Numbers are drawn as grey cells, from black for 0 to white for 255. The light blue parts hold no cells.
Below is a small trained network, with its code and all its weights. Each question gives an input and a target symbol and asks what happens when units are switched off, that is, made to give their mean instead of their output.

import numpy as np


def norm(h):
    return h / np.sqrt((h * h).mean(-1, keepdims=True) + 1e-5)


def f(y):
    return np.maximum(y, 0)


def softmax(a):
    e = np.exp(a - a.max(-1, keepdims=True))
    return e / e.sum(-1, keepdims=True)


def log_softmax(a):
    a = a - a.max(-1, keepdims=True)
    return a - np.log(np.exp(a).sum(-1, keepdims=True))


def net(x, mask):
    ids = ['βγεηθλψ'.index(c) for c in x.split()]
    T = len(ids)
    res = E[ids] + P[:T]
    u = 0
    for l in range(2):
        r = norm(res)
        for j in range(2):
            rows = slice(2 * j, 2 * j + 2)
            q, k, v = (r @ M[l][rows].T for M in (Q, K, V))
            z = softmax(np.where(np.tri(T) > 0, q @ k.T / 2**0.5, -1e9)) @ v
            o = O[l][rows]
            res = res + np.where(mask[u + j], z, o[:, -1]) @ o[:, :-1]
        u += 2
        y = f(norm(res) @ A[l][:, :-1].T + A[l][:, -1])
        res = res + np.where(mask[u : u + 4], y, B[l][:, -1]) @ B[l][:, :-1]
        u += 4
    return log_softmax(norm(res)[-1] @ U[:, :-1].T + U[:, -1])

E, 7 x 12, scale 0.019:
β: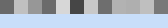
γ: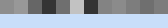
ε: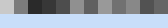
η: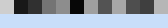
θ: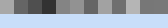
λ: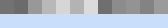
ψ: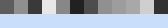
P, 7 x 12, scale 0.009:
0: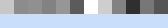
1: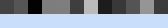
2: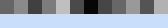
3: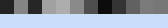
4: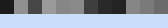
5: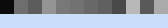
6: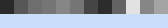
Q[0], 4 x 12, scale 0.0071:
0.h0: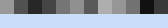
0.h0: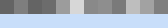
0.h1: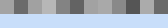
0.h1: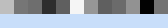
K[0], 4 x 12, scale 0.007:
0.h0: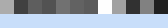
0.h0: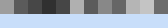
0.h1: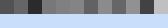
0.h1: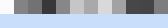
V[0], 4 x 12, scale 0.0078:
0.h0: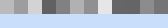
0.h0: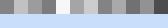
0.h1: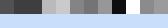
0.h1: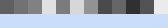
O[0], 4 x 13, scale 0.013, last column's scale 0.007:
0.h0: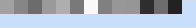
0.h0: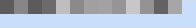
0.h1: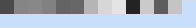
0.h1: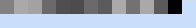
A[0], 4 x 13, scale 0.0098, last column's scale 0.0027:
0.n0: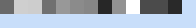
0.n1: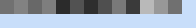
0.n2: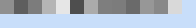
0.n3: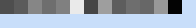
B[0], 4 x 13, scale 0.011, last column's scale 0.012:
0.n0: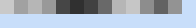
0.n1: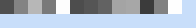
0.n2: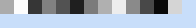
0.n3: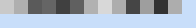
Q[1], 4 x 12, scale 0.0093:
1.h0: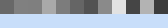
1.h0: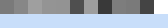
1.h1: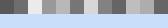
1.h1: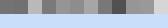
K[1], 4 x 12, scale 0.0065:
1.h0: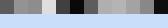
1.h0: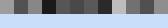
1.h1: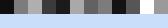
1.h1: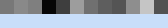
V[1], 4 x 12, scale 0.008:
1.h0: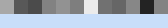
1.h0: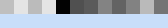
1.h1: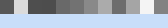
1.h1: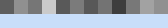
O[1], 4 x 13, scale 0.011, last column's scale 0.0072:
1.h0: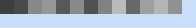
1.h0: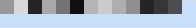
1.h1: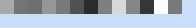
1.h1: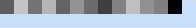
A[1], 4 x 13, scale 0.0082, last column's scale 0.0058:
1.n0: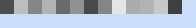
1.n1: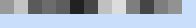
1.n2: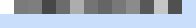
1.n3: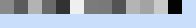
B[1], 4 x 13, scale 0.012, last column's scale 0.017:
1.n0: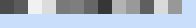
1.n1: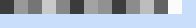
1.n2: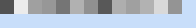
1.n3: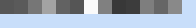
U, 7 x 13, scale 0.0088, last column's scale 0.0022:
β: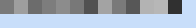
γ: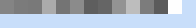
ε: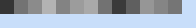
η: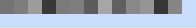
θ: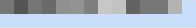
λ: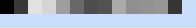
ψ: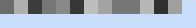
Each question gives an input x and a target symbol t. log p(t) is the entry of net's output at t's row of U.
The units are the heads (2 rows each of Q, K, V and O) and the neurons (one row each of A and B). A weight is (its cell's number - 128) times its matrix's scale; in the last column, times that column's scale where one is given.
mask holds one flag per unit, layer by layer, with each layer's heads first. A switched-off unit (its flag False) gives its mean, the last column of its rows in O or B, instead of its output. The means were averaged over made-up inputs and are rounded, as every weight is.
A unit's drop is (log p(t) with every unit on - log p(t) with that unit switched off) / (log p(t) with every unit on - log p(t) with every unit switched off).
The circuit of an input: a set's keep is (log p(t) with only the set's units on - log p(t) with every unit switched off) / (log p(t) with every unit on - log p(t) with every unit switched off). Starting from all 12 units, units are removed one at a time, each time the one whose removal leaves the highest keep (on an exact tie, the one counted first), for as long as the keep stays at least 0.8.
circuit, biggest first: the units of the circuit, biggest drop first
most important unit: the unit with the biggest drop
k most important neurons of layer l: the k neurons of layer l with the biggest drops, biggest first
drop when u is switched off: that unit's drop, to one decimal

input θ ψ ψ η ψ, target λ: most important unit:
0.n1
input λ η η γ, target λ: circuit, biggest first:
0.h0, 0.n1
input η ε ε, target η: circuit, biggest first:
1.h1, 0.h1, 0.n2, 1.n1
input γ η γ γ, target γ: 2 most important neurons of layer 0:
0.n0, 0.n1
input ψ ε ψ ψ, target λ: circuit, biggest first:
1.n0, 1.h1
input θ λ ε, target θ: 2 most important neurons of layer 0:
0.n2, 0.n1
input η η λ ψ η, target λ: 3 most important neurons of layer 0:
0.n1, 0.n2, 0.n3
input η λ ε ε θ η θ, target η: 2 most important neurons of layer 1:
1.n1, 1.n0
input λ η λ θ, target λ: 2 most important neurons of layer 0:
0.n1, 0.n2
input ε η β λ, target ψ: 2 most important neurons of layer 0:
0.n2, 0.n1
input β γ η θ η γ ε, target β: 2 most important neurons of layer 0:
0.n3, 0.n2
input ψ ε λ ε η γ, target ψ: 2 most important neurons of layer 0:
0.n3, 0.n1
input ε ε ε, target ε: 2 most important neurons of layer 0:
0.n2, 0.n1
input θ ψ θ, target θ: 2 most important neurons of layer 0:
0.n2, 0.n1
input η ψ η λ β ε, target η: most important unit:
0.h0
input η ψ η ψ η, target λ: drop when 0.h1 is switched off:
0.1
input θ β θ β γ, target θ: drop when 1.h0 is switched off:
0.4
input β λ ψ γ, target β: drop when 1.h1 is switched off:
0.3
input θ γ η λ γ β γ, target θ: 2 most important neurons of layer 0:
0.n3, 0.n2
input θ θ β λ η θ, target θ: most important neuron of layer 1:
1.n1
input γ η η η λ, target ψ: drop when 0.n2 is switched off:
0.0
